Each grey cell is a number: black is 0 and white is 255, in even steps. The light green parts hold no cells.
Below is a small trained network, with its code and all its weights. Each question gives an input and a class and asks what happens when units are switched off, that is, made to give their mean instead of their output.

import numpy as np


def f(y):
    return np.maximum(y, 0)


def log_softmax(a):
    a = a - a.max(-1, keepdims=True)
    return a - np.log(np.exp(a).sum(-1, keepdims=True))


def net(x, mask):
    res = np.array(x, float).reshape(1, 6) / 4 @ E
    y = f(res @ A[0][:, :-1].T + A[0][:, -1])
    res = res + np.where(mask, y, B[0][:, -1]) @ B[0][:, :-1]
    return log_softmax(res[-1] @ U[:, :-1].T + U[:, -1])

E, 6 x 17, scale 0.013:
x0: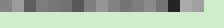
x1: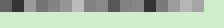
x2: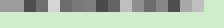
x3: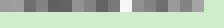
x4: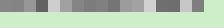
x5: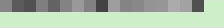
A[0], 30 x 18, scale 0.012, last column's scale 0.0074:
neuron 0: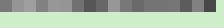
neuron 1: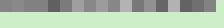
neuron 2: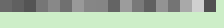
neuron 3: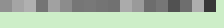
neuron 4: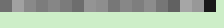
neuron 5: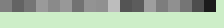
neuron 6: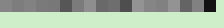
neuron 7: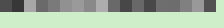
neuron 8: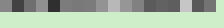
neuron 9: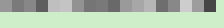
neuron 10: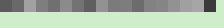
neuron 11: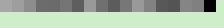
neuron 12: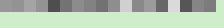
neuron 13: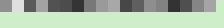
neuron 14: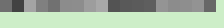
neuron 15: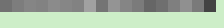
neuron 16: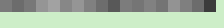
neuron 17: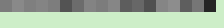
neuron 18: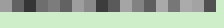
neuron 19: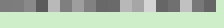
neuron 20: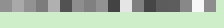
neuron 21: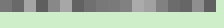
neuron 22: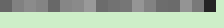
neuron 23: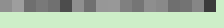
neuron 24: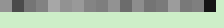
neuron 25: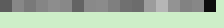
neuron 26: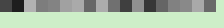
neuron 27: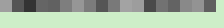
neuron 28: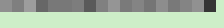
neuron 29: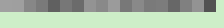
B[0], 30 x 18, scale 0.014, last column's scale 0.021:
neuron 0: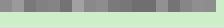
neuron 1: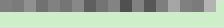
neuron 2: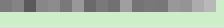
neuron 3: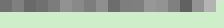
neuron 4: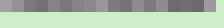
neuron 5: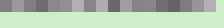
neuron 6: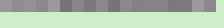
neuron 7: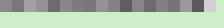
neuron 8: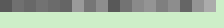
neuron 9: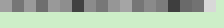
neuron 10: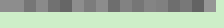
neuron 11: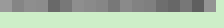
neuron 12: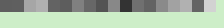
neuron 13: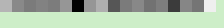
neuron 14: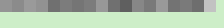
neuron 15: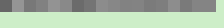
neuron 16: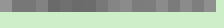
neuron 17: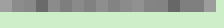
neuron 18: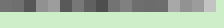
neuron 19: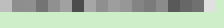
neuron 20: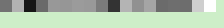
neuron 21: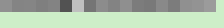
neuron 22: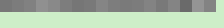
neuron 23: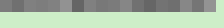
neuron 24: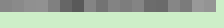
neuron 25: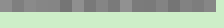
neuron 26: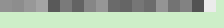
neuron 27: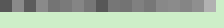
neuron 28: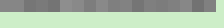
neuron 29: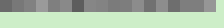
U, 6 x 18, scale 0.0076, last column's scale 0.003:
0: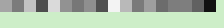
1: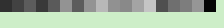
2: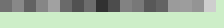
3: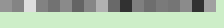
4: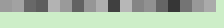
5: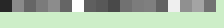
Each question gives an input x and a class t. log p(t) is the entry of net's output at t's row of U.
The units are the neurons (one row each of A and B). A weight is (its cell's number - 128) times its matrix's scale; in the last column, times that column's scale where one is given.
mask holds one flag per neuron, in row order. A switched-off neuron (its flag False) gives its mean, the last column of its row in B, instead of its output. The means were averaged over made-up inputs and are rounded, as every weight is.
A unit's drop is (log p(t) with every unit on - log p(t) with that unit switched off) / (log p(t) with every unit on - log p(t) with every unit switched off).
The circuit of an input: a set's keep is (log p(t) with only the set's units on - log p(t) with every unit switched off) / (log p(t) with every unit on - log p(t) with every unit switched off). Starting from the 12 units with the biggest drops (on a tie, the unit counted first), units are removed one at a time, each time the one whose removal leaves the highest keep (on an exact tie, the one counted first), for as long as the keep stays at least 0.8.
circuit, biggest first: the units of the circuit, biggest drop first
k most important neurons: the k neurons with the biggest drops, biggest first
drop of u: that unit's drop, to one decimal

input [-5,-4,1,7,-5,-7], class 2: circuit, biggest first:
neuron 12
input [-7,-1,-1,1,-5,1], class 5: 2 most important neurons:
neuron 13; neuron 19
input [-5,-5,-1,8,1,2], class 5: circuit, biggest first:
neuron 13; neuron 9
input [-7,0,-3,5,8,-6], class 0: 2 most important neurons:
neuron 13; neuron 12
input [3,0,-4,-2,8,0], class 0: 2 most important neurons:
neuron 20; neuron 13
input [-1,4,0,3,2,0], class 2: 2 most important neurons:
neuron 13; neuron 5
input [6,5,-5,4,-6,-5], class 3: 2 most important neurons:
neuron 7; neuron 26
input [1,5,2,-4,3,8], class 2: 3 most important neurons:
neuron 18; neuron 13; neuron 20
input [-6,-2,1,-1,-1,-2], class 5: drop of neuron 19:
0.3
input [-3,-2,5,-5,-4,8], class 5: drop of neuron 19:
0.2
